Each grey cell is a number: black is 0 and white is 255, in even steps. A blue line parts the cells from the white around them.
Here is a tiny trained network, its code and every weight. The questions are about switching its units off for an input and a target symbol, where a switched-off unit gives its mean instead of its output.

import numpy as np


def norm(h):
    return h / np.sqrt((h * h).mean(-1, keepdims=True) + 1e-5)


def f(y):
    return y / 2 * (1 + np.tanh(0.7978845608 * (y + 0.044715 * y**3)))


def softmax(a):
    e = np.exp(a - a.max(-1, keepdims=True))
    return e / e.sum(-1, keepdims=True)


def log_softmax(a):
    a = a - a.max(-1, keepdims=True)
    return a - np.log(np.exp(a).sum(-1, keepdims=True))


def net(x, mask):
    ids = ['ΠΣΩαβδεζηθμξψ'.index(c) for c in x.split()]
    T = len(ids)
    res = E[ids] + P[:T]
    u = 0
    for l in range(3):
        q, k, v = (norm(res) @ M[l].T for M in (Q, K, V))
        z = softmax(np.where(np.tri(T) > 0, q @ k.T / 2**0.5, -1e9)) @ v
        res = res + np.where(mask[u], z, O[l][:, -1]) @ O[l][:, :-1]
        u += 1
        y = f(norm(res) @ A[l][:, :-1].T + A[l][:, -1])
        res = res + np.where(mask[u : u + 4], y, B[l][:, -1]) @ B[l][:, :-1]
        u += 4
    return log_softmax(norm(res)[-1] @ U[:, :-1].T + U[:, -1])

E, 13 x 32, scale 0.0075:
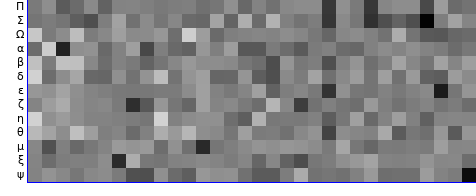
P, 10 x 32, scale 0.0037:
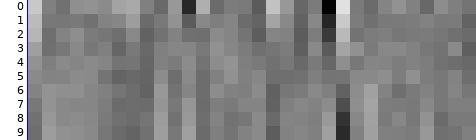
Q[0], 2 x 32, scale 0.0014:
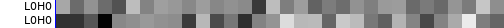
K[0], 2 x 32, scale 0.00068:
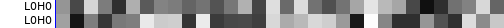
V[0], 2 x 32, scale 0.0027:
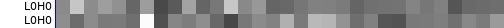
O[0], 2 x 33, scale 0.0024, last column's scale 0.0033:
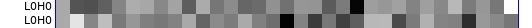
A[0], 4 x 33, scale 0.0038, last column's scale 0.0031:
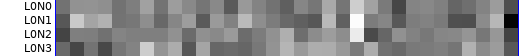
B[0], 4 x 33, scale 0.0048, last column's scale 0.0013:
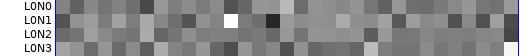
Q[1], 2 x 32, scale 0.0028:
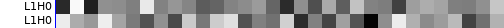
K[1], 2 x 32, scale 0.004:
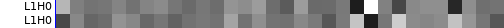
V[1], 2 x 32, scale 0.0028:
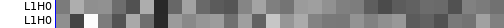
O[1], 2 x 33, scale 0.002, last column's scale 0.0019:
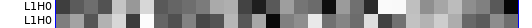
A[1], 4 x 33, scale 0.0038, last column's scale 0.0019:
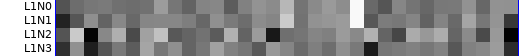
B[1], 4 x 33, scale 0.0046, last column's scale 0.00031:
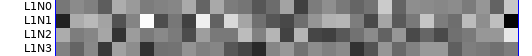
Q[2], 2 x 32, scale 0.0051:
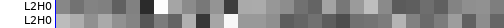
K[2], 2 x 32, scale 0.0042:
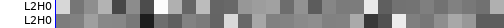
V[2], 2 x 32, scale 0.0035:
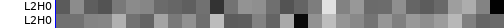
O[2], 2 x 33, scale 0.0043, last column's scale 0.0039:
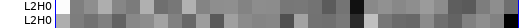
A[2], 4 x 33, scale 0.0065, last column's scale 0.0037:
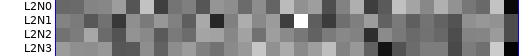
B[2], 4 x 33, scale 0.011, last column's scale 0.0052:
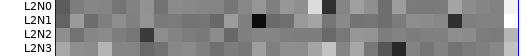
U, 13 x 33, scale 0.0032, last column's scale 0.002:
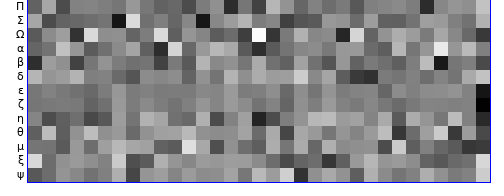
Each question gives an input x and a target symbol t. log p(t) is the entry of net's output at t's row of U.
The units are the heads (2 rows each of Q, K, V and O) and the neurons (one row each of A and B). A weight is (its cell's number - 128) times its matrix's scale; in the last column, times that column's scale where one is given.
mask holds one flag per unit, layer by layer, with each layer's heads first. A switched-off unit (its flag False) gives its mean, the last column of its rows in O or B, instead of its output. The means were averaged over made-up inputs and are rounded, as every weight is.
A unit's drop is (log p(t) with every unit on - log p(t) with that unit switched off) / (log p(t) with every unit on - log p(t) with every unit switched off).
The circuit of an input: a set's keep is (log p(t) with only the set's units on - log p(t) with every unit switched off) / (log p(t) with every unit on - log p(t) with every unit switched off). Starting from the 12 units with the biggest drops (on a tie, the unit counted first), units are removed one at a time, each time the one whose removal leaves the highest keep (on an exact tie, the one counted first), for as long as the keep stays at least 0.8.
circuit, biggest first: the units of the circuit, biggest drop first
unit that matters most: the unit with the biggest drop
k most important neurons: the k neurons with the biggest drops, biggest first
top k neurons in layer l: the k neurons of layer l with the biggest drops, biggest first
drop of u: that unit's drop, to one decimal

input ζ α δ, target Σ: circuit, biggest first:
[L1H0, L2N2, L2N1]
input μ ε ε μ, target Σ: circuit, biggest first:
[L0H0, L2N1, L0N0, L2N0]
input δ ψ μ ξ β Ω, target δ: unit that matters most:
L1H0
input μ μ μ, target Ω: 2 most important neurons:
[L0N0, L1N0]
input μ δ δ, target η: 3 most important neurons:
[L2N1, L2N0, L2N3]
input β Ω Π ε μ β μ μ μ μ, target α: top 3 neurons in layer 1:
[L1N1, L1N0, L1N2]
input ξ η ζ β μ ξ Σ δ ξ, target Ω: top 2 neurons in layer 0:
[L0N3, L0N2]
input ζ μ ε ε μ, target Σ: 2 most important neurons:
[L0N0, L2N1]
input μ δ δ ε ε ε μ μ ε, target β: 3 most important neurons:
[L2N1, L2N0, L2N3]
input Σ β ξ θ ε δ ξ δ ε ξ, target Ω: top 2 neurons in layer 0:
[L0N2, L0N3]
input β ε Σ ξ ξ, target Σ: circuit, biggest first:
[L0H0, L2N1, L2N0]
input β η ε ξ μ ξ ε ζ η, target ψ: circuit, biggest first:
[L2N0, L1H0]
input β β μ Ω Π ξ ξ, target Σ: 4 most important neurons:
[L1N0, L2N1, L2N3, L2N0]
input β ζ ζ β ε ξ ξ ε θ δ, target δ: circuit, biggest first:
[L1H0, L2N3]
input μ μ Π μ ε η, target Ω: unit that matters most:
L2N0
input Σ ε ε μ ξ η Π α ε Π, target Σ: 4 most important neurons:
[L1N3, L1N2, L2N1, L2N2]
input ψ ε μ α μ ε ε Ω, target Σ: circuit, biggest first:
[L1H0, L2N2]
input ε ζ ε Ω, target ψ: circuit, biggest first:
[L2N0, L2H0]
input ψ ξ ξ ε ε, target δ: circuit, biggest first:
[L2N3, L1H0]
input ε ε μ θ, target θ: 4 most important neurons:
[L2N0, L2N1, L2N3, L2N2]
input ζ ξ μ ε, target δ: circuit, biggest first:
[L1H0, L0H0, L2N3]
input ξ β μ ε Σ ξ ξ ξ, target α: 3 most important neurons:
[L1N1, L0N2, L1N0]
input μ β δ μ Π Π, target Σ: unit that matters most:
L1H0
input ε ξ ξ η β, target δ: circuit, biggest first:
[L2N3, L1H0]
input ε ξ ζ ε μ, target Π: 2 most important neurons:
[L0N3, L2N1]
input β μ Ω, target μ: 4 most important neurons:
[L2N0, L2N1, L2N3, L2N2]
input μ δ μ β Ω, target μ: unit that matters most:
L2H0
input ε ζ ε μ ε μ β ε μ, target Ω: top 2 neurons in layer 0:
[L0N0, L0N3]
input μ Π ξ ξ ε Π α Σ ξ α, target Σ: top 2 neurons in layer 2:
[L2N2, L2N1]
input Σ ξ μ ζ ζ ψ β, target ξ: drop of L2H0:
1.4
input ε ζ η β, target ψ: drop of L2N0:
0.3
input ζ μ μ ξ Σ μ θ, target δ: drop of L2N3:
0.3
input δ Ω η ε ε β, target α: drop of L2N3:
0.3
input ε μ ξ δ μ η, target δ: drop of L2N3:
0.2
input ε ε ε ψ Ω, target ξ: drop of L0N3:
0.0
